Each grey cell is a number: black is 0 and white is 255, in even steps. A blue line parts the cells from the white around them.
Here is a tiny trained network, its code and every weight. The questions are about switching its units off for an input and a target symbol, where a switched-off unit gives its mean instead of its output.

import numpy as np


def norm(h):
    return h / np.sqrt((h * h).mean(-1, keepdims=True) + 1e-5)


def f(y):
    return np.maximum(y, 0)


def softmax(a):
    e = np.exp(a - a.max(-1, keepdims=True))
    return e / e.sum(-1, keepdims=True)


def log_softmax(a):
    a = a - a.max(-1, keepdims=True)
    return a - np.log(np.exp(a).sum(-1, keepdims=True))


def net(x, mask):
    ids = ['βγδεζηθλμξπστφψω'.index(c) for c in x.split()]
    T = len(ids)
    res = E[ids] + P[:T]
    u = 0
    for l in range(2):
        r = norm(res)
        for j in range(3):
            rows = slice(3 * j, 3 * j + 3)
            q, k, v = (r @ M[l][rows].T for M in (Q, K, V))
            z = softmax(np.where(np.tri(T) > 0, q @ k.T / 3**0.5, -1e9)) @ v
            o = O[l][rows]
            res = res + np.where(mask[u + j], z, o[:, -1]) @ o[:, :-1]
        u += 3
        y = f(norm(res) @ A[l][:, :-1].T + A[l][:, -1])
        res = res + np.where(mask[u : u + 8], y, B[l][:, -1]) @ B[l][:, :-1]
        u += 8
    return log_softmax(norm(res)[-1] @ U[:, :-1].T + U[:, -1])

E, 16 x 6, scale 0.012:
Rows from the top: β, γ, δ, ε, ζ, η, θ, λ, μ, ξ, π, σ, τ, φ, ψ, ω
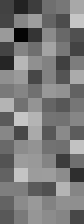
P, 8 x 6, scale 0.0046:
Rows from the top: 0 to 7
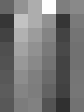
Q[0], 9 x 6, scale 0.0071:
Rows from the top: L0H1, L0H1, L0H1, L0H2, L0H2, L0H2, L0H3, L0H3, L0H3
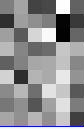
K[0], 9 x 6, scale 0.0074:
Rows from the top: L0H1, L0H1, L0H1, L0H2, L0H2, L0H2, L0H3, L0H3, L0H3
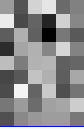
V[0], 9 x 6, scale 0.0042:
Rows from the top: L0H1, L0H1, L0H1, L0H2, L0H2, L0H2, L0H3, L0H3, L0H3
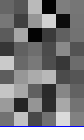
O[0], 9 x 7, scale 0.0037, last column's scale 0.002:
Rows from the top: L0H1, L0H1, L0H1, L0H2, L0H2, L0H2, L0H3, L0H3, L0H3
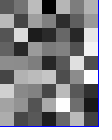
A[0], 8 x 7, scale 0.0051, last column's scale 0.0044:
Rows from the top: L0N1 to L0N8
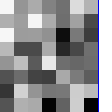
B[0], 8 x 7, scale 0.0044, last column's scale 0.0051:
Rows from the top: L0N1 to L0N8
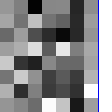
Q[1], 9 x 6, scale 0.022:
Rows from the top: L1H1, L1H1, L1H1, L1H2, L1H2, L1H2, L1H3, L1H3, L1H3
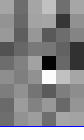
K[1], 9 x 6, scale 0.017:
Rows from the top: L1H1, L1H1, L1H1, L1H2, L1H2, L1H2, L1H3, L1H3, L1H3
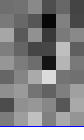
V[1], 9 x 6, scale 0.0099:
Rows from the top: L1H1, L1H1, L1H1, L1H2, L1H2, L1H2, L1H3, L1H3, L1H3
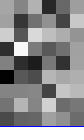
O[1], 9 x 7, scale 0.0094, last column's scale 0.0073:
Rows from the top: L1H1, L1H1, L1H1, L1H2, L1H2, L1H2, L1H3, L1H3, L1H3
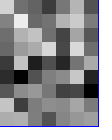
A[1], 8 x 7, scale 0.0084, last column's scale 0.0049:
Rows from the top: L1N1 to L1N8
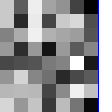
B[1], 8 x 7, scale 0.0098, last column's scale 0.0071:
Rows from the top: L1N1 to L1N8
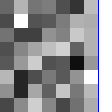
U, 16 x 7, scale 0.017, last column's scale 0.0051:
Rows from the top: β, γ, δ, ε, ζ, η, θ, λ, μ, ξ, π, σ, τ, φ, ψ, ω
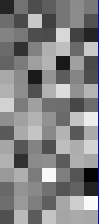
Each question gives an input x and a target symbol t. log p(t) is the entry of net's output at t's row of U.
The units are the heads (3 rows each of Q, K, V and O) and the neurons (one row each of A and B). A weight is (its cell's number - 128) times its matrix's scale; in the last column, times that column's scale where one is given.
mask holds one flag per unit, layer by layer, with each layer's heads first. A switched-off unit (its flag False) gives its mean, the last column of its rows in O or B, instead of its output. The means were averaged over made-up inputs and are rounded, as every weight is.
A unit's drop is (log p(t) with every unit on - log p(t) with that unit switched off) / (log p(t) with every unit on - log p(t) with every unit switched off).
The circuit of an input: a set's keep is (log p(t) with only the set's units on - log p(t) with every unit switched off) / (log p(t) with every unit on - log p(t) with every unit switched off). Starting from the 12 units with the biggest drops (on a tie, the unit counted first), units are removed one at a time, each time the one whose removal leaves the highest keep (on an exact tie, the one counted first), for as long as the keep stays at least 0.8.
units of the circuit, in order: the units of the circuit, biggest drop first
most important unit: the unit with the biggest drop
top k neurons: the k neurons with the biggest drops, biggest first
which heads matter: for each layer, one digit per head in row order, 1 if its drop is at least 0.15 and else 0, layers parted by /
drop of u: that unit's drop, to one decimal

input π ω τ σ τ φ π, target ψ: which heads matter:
100 / 110
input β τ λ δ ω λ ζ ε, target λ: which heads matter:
111 / 010
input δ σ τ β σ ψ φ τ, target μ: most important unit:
L1H1
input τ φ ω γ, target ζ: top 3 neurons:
(L0N6; L0N7; L0N5)
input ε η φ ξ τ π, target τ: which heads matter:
000 / 110
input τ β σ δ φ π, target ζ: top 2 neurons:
(L0N6; L0N7)
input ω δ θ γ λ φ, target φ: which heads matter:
111 / 101
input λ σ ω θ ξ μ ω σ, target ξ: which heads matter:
000 / 010
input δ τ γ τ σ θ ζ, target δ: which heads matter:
000 / 010
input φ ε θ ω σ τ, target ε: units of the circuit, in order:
(L1H2; L0H1)
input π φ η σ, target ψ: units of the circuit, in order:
(L0H1; L1H1)
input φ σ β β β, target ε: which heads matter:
110 / 110
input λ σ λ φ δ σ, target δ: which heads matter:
100 / 010
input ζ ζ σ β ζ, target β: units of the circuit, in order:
(L1H2)
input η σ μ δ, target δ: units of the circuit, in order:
(L1H2; L0N4)
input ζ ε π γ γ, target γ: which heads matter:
000 / 111
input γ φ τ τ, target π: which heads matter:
110 / 110
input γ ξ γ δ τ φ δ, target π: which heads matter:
100 / 110
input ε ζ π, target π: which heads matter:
100 / 101
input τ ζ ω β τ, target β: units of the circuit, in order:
(L1H2)
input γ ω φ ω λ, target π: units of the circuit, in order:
(L0H1; L1H1; L1N7)
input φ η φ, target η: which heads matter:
111 / 011
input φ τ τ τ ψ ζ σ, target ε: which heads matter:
000 / 100
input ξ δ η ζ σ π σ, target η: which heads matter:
000 / 010
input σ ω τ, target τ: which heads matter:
000 / 111
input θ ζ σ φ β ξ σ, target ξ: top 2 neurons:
(L0N4; L0N7)
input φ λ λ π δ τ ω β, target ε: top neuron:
(L0N6)
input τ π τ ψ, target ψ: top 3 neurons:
(L1N2; L0N7; L1N7)
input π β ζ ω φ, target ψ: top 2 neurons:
(L0N6; L0N7)
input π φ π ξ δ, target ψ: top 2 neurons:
(L0N7; L0N6)
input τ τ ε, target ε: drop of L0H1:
0.0
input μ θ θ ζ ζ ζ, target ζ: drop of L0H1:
0.1
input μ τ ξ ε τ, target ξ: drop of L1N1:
0.1
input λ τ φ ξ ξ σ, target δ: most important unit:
L0H3
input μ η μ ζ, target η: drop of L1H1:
0.2
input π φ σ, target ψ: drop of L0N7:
0.2
